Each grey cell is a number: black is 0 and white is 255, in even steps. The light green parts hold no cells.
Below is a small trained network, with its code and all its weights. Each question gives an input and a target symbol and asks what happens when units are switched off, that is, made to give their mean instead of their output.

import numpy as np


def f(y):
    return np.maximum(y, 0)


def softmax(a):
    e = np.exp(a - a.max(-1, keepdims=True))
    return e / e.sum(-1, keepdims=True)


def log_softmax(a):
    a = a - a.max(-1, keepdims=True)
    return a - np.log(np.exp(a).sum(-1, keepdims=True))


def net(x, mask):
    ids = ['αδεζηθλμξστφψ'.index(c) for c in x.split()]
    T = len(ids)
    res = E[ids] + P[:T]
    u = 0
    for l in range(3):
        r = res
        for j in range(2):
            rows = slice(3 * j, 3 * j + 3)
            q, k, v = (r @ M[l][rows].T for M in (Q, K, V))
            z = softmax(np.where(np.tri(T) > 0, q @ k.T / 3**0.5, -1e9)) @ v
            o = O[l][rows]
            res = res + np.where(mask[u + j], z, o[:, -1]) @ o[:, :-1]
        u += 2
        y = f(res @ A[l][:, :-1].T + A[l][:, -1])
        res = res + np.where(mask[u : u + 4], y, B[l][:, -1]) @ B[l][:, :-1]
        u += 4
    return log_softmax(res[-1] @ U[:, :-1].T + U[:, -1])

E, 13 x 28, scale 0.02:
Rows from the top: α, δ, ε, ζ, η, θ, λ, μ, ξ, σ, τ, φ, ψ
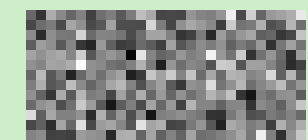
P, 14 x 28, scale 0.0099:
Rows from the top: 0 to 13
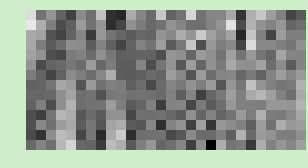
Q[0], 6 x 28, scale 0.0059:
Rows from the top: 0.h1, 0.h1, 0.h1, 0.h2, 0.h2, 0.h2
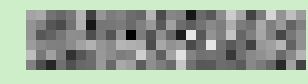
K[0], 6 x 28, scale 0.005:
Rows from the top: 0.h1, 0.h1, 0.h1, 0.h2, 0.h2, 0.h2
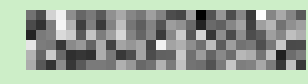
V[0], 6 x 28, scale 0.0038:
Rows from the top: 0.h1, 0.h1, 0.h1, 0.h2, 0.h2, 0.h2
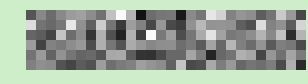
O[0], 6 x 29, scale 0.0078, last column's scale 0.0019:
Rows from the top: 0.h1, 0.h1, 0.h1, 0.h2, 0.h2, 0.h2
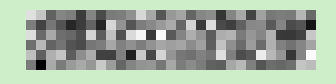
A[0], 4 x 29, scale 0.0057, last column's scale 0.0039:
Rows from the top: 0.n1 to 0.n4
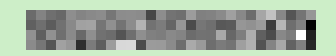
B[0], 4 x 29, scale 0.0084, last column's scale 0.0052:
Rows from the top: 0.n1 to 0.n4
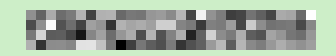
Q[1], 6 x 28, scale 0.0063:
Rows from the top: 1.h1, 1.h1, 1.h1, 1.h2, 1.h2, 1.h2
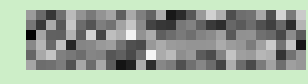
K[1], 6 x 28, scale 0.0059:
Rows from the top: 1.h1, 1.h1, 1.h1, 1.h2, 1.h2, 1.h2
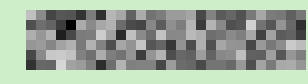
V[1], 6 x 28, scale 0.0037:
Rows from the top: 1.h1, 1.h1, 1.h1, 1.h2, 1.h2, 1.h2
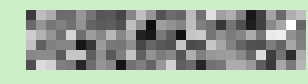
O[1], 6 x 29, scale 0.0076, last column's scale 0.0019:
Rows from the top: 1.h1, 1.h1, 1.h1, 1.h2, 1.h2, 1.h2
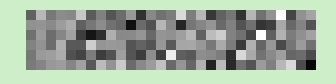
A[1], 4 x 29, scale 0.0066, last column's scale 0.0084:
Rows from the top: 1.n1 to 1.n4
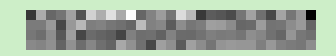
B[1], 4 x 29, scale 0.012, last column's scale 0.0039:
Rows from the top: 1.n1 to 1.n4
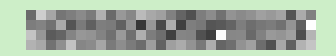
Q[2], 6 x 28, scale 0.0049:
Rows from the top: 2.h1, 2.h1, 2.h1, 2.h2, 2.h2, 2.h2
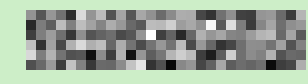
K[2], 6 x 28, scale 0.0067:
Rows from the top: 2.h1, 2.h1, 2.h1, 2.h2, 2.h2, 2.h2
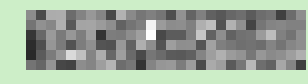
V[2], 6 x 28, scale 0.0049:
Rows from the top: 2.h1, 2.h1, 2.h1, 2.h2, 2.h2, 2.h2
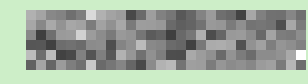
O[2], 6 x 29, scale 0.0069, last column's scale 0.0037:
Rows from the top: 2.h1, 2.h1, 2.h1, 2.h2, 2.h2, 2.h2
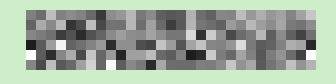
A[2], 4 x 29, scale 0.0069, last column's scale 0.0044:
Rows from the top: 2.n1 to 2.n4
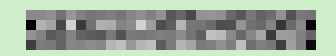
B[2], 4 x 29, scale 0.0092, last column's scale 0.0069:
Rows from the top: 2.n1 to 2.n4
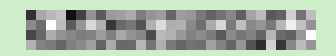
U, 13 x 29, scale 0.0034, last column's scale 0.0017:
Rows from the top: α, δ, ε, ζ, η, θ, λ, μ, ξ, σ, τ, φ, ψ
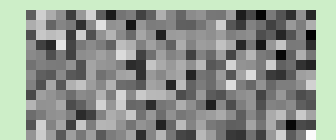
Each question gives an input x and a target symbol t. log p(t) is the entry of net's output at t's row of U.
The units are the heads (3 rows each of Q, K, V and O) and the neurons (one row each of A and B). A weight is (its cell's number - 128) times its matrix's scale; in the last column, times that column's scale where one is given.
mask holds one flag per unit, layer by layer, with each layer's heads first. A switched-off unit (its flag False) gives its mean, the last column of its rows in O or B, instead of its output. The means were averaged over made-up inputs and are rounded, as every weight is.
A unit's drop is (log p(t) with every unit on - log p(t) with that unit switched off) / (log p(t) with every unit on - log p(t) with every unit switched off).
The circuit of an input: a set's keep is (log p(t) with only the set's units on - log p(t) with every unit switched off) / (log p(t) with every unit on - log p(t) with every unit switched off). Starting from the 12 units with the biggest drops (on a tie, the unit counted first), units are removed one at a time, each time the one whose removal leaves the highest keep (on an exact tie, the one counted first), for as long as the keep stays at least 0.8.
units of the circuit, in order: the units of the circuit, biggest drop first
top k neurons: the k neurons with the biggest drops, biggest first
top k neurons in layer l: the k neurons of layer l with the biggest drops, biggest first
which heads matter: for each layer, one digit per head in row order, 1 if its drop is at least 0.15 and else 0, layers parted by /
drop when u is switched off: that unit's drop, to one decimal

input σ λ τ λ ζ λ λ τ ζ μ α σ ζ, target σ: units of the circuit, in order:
[1.n3 2.n3]
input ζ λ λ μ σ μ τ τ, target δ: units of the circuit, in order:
[0.h1 1.h1]
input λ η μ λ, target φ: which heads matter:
00 / 10 / 01
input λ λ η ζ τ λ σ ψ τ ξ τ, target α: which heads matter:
10 / 11 / 01
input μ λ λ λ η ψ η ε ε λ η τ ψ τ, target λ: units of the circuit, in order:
[0.h1 2.h2 1.h2]
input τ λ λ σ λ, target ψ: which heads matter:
00 / 11 / 00
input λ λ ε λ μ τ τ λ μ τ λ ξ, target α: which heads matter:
00 / 11 / 00
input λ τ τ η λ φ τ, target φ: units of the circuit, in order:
[0.h1 1.h1 2.h2]
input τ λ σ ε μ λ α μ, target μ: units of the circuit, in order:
[0.n4 0.h1 2.h2]
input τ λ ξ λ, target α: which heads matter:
00 / 11 / 01
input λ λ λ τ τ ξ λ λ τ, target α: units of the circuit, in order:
[0.h1 1.h1 1.h2]
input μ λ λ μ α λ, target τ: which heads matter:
11 / 10 / 00
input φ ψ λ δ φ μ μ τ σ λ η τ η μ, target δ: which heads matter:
10 / 10 / 10
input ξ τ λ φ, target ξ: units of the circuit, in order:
[0.n2 1.h2]
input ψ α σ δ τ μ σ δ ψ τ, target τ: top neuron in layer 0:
[0.n4]
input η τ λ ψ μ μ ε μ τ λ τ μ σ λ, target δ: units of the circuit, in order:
[0.h1 1.h1 2.h2]
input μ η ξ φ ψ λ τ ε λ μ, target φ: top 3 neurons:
[0.n4 0.n1 2.n1]
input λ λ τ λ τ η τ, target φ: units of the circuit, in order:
[1.h1 2.h2]
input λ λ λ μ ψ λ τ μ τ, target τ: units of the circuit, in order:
[1.h1 0.n4]
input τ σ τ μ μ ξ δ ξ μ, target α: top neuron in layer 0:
[0.n4]
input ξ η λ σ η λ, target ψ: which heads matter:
10 / 11 / 00
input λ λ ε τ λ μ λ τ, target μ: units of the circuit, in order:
[0.h1 2.h2 1.h2]
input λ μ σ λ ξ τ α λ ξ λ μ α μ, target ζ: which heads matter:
10 / 11 / 01
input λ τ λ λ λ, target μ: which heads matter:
10 / 00 / 01
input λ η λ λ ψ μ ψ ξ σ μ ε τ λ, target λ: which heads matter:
10 / 11 / 01
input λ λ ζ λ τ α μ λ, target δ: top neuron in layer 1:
[1.n4]
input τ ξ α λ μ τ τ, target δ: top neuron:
[2.n3]
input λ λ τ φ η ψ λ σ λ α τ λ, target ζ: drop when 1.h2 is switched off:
0.3
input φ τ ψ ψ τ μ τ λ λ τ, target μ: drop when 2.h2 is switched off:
0.4
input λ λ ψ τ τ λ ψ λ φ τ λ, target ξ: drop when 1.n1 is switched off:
0.0
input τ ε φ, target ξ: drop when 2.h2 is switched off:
0.1
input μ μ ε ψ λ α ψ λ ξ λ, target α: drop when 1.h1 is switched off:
0.4
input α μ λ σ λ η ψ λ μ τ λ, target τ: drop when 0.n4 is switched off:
0.2
